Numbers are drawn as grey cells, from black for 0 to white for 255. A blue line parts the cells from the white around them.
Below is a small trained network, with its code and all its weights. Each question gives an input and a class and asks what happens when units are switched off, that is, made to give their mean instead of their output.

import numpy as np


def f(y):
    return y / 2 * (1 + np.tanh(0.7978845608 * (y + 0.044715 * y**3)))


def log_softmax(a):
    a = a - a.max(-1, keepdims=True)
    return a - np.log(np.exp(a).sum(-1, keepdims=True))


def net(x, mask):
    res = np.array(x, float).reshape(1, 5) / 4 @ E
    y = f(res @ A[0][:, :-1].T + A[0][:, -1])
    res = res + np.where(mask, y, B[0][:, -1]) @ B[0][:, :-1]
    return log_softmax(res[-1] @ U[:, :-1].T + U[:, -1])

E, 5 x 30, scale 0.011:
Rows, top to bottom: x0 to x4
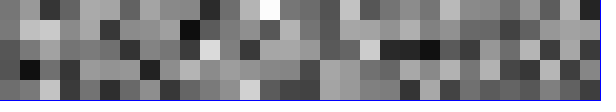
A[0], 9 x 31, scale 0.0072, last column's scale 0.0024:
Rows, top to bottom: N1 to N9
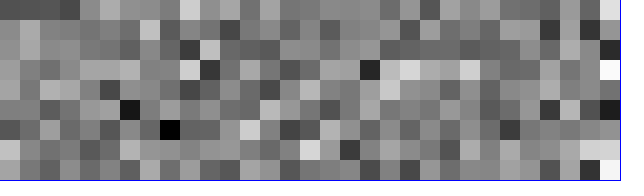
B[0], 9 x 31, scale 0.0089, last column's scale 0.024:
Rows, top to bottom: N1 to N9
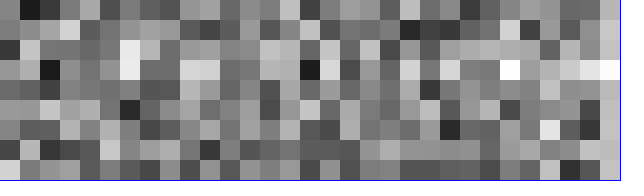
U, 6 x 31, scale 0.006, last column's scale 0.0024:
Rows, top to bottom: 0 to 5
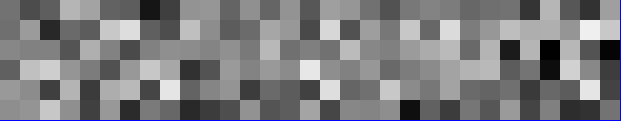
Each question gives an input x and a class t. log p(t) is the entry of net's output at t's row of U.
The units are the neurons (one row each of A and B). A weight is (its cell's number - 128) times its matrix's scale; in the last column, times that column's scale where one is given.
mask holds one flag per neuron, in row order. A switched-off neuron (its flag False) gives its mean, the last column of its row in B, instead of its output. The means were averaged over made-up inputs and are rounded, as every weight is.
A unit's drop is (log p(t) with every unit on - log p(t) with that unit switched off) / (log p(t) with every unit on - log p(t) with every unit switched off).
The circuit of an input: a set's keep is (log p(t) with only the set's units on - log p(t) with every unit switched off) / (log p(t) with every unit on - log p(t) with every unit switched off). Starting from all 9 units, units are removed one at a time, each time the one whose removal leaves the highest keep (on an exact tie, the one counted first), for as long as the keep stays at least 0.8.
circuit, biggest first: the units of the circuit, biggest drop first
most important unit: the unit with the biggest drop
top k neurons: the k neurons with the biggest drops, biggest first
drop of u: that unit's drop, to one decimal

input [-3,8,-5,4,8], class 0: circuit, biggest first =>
(N7)
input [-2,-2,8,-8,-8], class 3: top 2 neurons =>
(N4, N3)
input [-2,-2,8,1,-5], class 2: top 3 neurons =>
(N4, N6, N2)
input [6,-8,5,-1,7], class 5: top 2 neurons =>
(N2, N4)
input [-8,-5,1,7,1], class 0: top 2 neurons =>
(N4, N3)
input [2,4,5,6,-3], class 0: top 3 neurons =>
(N4, N1, N8)
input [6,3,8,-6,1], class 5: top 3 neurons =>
(N2, N9, N4)
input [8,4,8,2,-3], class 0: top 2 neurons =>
(N1, N8)
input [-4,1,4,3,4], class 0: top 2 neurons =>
(N4, N8)
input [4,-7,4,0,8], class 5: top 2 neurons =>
(N4, N2)
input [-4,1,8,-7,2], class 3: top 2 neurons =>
(N3, N4)
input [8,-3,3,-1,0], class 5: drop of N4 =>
0.2
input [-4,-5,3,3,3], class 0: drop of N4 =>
0.7
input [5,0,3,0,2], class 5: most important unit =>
N4
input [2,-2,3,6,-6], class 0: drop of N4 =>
0.5
